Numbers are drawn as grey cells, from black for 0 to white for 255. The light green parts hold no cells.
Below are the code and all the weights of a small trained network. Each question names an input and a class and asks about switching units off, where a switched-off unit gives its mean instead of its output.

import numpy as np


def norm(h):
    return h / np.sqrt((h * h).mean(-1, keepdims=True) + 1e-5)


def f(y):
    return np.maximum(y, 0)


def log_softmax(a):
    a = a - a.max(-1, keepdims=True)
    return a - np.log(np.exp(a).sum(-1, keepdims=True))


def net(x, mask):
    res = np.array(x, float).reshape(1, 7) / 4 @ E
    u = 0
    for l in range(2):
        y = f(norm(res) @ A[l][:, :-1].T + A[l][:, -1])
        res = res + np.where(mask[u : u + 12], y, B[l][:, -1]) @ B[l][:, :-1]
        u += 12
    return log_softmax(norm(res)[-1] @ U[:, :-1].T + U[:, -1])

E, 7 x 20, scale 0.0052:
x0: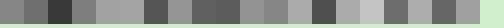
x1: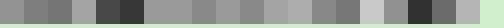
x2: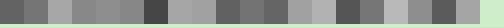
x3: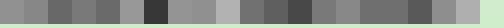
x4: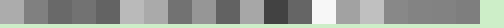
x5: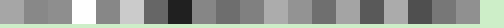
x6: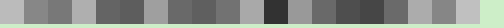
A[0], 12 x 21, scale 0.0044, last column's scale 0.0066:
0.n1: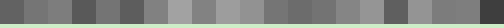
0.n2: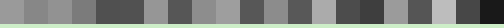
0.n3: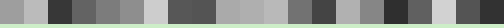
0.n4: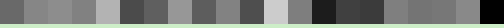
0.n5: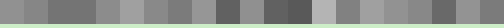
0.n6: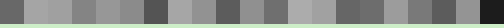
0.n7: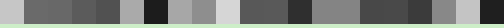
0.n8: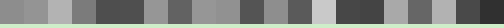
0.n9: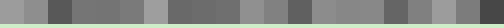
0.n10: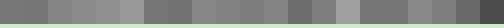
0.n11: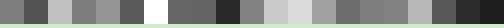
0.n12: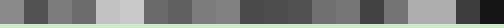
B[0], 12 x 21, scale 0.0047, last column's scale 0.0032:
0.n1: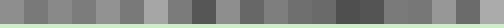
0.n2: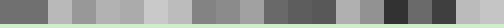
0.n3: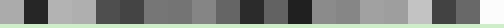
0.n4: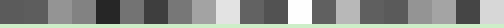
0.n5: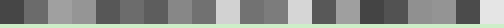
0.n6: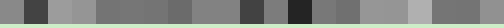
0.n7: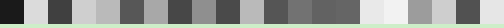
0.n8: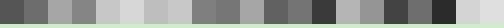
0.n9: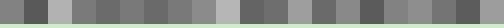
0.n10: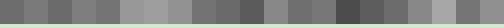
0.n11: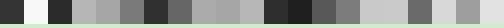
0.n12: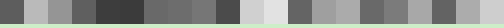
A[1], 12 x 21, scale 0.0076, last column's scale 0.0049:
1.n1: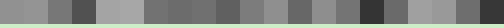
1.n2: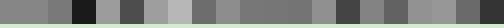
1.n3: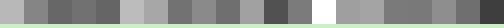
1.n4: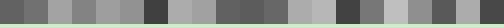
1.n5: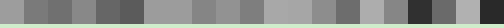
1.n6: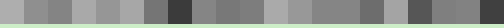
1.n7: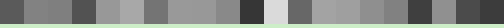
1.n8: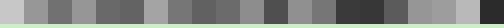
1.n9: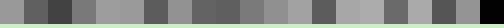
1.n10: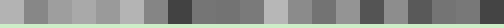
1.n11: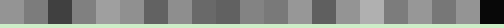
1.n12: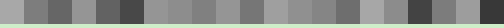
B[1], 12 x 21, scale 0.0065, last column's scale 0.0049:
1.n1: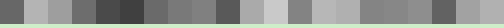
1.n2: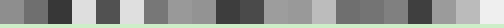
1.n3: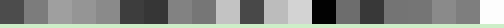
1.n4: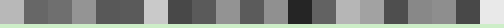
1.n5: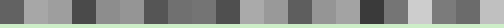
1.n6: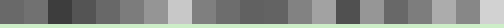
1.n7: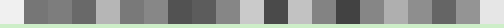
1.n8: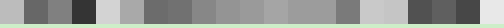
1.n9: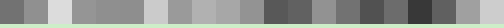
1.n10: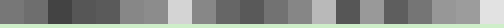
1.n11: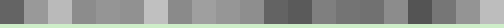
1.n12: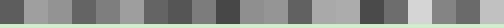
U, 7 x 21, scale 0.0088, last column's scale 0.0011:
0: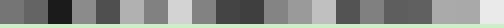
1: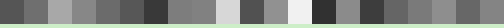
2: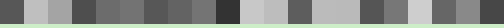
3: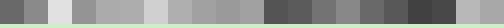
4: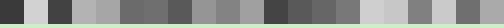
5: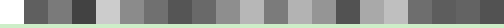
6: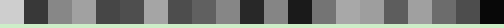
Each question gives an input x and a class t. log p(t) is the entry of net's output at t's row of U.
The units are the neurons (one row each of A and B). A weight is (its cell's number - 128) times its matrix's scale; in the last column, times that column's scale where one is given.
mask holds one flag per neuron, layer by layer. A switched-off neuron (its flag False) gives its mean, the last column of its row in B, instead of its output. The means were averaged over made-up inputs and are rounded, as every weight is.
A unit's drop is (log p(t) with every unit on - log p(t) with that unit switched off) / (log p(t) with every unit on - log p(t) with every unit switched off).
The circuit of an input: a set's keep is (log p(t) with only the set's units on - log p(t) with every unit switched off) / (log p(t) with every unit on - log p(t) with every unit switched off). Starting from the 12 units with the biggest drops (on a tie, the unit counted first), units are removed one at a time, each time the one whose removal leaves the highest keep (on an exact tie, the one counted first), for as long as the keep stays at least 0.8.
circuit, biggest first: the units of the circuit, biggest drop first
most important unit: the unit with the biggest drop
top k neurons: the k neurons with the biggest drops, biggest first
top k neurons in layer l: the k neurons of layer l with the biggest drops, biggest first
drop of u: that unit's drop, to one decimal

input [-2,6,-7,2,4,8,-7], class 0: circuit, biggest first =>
1.n10
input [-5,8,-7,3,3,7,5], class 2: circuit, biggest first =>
1.n12; 1.n5
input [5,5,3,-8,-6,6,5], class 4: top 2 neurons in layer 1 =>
1.n3; 1.n2
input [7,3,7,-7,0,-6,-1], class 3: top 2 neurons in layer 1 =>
1.n9; 1.n11
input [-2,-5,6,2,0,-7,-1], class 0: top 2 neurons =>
1.n2; 0.n3
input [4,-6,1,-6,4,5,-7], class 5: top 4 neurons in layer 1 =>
1.n7; 1.n2; 1.n12; 1.n5
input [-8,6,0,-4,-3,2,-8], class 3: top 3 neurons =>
0.n8; 0.n2; 1.n8
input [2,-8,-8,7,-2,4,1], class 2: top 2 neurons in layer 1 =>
1.n1; 1.n4
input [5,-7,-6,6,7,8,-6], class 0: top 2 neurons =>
1.n10; 1.n6
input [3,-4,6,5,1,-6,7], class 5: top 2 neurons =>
1.n8; 1.n10
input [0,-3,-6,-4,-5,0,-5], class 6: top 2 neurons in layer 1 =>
1.n3; 1.n8
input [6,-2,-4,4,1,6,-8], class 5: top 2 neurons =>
1.n7; 1.n2
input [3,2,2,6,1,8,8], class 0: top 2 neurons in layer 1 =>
1.n6; 1.n10
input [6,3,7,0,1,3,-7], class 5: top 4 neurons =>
1.n7; 0.n3; 0.n8; 0.n2
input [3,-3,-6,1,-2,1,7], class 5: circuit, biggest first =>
1.n8
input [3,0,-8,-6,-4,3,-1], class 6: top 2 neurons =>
0.n3; 0.n7
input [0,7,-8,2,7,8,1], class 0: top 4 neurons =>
1.n10; 1.n6; 1.n4; 0.n4
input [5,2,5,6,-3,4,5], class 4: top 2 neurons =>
0.n7; 0.n8
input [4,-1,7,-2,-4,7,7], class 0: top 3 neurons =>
1.n10; 1.n6; 1.n7
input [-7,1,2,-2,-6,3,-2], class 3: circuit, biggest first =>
0.n8
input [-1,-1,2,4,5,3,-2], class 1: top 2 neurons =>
1.n3; 0.n11
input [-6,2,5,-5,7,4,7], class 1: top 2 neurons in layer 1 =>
1.n3; 1.n7
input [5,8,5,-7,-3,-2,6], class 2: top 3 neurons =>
1.n5; 1.n12; 0.n7
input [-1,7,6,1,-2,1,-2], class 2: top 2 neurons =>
1.n5; 1.n12
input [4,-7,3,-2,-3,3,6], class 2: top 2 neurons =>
1.n1; 0.n12
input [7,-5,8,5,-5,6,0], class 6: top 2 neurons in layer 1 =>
1.n4; 1.n2
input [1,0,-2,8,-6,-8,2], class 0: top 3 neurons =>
1.n2; 0.n11; 1.n3
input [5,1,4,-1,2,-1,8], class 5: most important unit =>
1.n8
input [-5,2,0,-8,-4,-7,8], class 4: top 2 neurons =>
0.n11; 1.n7
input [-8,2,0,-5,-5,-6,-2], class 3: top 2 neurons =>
0.n8; 0.n2
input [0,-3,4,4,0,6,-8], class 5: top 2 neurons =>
1.n7; 1.n2
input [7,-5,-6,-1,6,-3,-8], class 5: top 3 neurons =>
1.n7; 0.n8; 0.n2
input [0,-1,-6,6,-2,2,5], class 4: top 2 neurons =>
0.n7; 1.n4
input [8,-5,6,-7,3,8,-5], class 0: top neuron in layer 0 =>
0.n8
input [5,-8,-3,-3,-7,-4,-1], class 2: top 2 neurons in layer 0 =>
0.n12; 0.n5
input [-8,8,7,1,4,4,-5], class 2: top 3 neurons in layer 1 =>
1.n5; 1.n12; 1.n9
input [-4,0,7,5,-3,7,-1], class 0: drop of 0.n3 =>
0.2
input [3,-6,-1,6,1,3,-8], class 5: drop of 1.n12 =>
0.1
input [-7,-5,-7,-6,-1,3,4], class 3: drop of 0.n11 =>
0.1
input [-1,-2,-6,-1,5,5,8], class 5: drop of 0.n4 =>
0.0
